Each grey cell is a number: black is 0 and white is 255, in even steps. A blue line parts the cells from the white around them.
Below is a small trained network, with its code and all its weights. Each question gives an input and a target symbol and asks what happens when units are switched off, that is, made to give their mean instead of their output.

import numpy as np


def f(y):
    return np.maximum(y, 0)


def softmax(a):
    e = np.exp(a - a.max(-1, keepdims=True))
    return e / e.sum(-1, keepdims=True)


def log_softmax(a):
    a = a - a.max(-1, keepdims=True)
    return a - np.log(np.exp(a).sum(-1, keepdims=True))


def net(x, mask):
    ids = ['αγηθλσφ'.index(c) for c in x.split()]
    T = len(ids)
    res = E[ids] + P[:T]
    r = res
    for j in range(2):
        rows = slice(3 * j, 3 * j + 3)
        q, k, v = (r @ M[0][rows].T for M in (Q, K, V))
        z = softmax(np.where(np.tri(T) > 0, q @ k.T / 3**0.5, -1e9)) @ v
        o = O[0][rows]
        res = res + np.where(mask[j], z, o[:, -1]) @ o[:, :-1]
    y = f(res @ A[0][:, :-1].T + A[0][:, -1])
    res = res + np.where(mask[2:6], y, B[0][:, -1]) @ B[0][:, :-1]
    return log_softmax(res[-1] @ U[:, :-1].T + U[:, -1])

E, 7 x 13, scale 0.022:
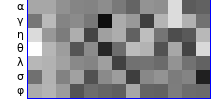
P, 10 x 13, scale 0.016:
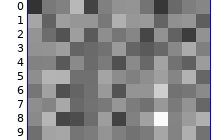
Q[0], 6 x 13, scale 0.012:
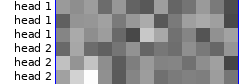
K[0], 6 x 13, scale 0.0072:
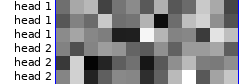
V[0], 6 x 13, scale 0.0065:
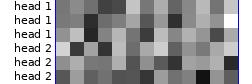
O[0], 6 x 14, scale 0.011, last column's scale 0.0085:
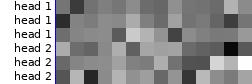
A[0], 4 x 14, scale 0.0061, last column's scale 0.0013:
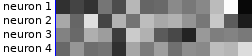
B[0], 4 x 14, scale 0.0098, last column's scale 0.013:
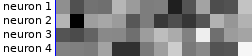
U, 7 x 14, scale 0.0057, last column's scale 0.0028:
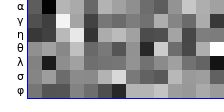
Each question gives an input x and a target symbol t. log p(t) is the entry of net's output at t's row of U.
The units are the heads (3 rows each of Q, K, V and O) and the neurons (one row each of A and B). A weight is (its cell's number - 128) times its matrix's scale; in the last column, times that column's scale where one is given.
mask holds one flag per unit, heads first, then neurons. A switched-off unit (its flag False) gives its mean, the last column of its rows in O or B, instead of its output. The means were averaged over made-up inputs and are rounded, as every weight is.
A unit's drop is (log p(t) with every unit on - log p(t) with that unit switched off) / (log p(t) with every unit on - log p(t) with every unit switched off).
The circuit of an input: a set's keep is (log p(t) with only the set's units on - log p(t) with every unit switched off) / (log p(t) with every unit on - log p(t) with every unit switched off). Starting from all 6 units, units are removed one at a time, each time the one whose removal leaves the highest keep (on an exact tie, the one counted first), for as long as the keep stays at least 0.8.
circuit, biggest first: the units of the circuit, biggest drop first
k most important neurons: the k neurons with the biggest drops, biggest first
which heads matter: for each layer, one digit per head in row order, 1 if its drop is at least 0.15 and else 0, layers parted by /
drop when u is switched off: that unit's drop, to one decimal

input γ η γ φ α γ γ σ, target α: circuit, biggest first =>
(head 2; neuron 2; head 1)
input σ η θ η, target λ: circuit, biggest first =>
(head 2)
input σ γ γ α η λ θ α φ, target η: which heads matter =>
10
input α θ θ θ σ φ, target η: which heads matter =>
01
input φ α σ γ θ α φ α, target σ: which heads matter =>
01
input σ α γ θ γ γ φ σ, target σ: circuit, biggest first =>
(head 2; neuron 4)
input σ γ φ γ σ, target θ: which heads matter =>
10
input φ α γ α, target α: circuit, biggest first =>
(head 2; neuron 2; neuron 4)
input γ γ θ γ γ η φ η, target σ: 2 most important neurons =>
(neuron 4; neuron 2)
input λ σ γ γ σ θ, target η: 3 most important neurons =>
(neuron 1; neuron 4; neuron 3)
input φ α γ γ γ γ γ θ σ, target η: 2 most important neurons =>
(neuron 1; neuron 4)
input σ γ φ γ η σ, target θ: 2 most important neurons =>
(neuron 4; neuron 3)
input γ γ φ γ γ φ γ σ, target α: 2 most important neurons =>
(neuron 2; neuron 4)
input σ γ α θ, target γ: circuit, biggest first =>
(head 2)
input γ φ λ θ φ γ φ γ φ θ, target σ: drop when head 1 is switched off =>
0.1
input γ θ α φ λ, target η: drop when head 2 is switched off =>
0.1
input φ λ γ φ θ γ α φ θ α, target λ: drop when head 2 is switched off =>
1.3
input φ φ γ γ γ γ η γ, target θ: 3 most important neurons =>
(neuron 4; neuron 3; neuron 2)
